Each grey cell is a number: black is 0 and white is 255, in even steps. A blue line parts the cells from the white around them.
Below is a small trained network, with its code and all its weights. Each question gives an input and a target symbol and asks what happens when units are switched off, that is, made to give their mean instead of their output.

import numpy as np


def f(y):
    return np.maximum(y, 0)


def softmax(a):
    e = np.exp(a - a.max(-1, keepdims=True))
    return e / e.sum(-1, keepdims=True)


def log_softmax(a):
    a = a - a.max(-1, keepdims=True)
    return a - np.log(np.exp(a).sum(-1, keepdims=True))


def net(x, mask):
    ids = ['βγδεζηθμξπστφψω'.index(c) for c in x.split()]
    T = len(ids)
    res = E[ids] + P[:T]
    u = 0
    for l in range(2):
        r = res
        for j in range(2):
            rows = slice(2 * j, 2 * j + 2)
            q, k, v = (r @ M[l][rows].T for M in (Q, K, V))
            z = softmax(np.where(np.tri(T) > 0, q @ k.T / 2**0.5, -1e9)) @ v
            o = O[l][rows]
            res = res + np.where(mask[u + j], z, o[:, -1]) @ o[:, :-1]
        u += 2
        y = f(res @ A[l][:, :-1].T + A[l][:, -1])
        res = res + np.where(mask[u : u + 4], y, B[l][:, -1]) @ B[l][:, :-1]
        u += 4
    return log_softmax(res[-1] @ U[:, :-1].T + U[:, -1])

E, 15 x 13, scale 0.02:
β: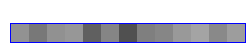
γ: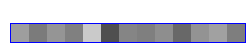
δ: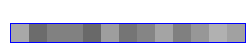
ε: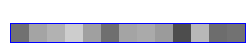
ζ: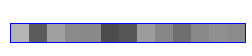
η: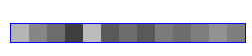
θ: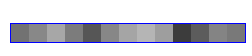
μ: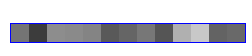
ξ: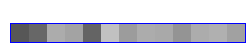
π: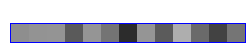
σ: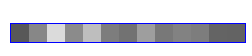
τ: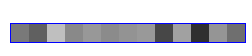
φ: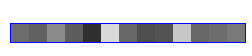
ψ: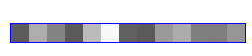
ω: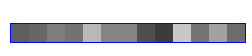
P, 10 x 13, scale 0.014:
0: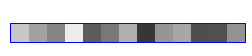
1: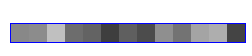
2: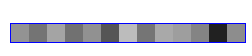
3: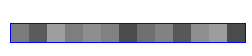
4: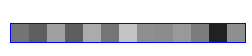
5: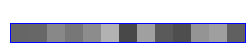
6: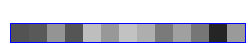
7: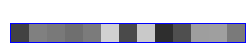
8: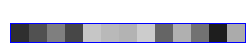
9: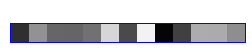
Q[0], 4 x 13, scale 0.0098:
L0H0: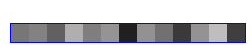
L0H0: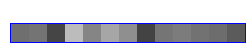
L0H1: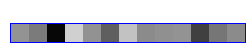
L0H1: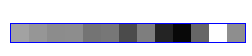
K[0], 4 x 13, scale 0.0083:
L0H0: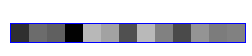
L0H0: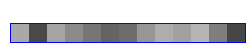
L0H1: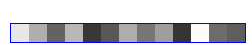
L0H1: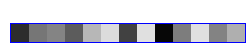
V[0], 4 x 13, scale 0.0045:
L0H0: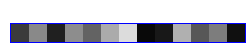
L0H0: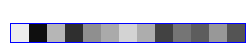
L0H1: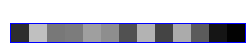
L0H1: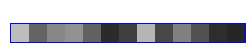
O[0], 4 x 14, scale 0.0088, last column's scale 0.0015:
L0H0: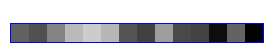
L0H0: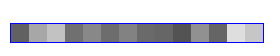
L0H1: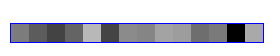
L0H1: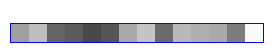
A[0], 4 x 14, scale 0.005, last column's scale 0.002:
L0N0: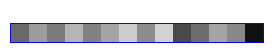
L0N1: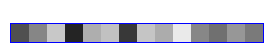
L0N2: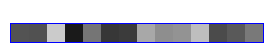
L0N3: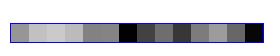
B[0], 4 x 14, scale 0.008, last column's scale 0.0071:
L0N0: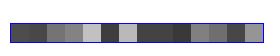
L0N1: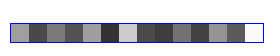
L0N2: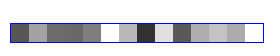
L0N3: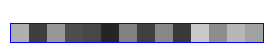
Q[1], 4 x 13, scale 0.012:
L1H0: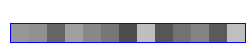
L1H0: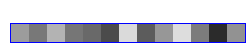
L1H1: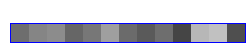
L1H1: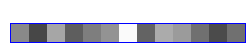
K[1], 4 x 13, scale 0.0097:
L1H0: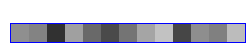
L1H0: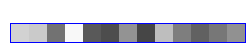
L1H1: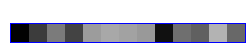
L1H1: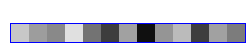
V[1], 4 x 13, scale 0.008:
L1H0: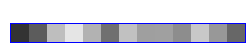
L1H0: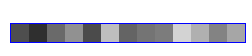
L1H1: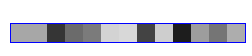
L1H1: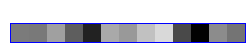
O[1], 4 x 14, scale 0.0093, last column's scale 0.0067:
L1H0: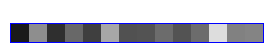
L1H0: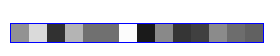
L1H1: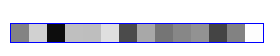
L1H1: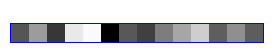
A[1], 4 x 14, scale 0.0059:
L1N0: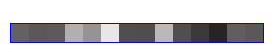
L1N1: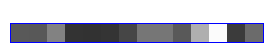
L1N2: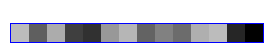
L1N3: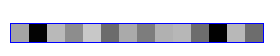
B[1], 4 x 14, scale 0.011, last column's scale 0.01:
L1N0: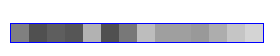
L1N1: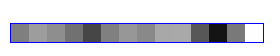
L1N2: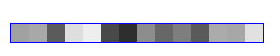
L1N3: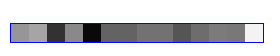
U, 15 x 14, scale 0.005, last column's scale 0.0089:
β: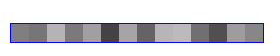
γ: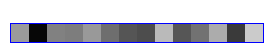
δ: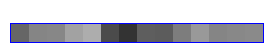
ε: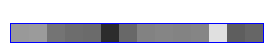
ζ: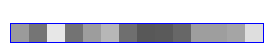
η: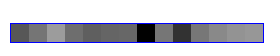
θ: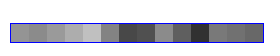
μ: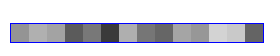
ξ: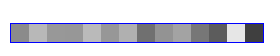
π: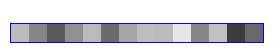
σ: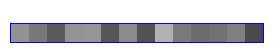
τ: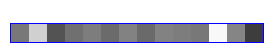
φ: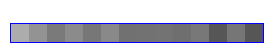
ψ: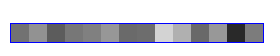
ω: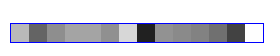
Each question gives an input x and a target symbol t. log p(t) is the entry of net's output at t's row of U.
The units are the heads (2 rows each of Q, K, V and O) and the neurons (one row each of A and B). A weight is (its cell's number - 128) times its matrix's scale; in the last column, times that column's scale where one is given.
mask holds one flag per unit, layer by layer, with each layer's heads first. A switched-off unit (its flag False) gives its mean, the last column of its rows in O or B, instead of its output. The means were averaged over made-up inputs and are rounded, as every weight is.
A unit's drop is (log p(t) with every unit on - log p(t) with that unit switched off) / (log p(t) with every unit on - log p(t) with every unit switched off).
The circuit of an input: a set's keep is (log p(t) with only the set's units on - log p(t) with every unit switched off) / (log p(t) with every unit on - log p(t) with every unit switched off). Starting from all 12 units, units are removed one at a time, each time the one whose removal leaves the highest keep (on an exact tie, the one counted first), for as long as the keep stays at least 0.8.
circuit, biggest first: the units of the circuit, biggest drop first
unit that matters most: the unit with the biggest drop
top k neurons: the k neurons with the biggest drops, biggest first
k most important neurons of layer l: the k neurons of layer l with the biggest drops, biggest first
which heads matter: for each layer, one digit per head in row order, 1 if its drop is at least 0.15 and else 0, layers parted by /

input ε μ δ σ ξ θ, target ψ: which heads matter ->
01 / 10
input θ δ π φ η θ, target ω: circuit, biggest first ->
[L1H0]
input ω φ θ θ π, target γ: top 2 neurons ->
[L1N0, L0N2]
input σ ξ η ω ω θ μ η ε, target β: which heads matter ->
01 / 11
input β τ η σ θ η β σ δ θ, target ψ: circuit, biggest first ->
[L0H1, L1H0, L1N1]
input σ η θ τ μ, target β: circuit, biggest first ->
[L1N1, L1H1, L1H0, L0N2]
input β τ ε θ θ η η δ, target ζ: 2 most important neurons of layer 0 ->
[L0N2, L0N1]
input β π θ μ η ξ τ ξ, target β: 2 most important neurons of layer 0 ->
[L0N1, L0N2]
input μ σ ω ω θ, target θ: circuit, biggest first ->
[L1N2, L1H1, L0N2]
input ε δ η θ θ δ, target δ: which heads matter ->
00 / 01
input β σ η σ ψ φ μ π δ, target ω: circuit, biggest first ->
[L1H0, L0N1, L1N0, L1N2]
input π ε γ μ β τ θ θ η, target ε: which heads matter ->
00 / 11
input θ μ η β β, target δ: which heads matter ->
00 / 11
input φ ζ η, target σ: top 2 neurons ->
[L1N3, L1N0]
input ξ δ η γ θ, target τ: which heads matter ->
01 / 11
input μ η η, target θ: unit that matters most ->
L1N2
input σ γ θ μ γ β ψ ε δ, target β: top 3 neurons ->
[L1N1, L0N2, L1N3]
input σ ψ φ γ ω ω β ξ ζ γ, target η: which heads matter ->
01 / 10
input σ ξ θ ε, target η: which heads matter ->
01 / 10
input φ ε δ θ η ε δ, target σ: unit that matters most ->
L0H0
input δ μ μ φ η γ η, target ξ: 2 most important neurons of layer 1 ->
[L1N3, L1N0]
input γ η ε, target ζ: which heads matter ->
01 / 11
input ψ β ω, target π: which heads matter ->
11 / 01
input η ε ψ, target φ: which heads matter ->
00 / 10
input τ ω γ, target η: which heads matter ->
10 / 01
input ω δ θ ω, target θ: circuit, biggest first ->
[L1N2, L1H1, L1N1]
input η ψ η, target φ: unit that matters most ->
L1H0
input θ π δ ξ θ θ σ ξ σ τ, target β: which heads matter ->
00 / 01
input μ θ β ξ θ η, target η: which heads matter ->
11 / 10
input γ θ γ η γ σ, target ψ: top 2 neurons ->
[L0N2, L1N1]
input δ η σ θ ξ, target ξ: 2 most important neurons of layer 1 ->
[L1N0, L1N3]
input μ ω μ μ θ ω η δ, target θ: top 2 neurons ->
[L1N2, L1N1]
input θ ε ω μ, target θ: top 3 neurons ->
[L1N2, L0N2, L1N1]
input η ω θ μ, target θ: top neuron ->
[L1N2]
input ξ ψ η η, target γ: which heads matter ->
01 / 00
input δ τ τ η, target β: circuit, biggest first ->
[L1N1, L1H1]
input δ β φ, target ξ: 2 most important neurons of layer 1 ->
[L1N0, L1N3]
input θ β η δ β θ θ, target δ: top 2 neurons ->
[L1N1, L0N2]
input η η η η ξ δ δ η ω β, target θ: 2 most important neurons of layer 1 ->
[L1N2, L1N1]
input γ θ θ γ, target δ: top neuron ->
[L0N0]
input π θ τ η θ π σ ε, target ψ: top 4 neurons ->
[L0N2, L1N1, L1N2, L1N0]
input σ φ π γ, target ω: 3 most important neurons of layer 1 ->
[L1N0, L1N2, L1N3]
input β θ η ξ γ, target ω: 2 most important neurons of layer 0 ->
[L0N2, L0N1]
